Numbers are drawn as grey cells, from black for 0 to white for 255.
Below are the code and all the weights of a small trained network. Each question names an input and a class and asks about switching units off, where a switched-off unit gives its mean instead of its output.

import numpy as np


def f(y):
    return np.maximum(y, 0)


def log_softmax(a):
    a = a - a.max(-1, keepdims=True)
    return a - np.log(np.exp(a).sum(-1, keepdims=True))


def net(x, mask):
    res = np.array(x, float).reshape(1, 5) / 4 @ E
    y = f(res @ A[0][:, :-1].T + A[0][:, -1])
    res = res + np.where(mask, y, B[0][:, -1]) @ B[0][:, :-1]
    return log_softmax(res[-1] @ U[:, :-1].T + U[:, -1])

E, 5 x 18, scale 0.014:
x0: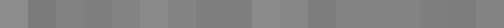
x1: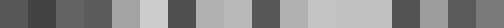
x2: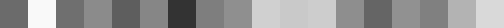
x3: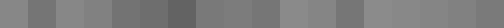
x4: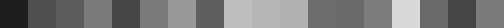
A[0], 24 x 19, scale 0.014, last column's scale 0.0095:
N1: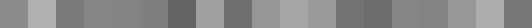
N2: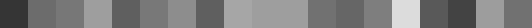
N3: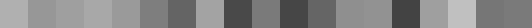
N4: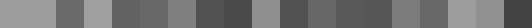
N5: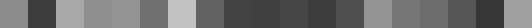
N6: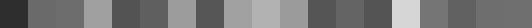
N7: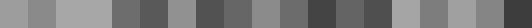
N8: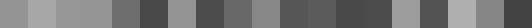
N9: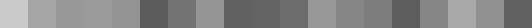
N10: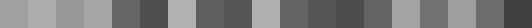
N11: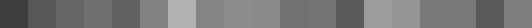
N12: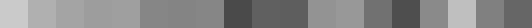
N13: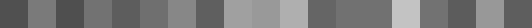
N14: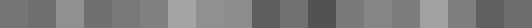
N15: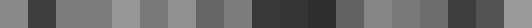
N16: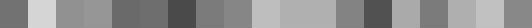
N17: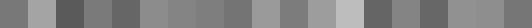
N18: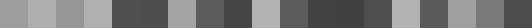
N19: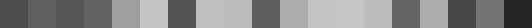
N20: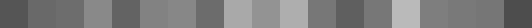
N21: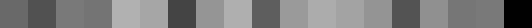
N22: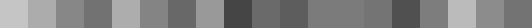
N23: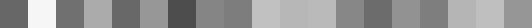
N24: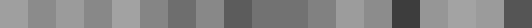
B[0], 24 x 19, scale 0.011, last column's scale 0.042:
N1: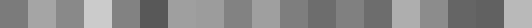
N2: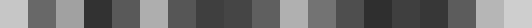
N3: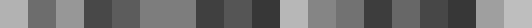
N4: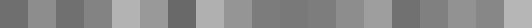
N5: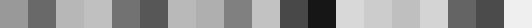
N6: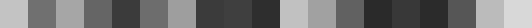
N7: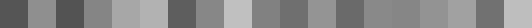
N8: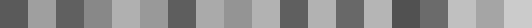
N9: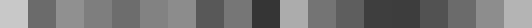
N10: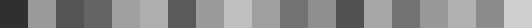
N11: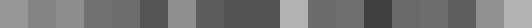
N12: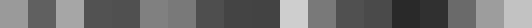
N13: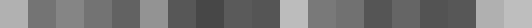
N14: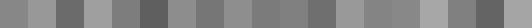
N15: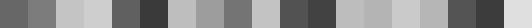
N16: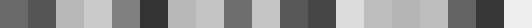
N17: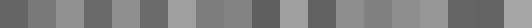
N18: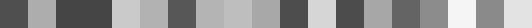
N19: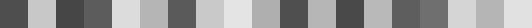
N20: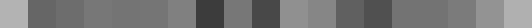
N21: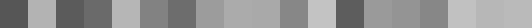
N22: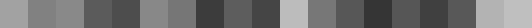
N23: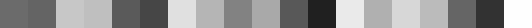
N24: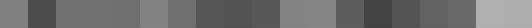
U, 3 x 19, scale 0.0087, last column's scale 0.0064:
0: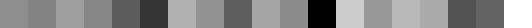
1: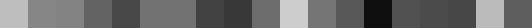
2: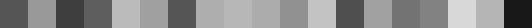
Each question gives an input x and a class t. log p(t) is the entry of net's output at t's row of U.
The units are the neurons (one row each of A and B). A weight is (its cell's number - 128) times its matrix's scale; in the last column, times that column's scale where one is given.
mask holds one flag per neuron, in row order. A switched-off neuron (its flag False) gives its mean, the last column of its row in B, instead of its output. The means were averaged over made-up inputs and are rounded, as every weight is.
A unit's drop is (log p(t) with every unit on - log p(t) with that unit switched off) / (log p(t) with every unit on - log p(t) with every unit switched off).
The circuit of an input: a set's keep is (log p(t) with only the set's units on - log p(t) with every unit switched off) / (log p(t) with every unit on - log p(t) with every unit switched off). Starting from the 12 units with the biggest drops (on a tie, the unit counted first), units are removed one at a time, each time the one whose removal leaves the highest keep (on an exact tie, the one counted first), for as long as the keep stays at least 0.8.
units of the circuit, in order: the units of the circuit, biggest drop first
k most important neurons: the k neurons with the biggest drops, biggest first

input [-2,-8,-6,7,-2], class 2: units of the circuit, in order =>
N18
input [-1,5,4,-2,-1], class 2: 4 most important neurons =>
N19; N5; N15; N21
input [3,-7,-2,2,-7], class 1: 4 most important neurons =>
N3; N12; N22; N9
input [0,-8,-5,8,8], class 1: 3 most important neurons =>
N6; N2; N19
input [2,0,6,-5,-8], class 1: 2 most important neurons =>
N12; N22
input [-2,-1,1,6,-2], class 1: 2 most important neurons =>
N5; N15
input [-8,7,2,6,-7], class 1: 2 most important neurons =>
N18; N3
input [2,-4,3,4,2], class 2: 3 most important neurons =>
N5; N18; N15
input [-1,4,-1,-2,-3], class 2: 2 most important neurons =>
N6; N19
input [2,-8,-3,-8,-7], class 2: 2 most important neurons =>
N18; N10
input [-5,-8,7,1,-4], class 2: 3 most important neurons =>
N18; N8; N10
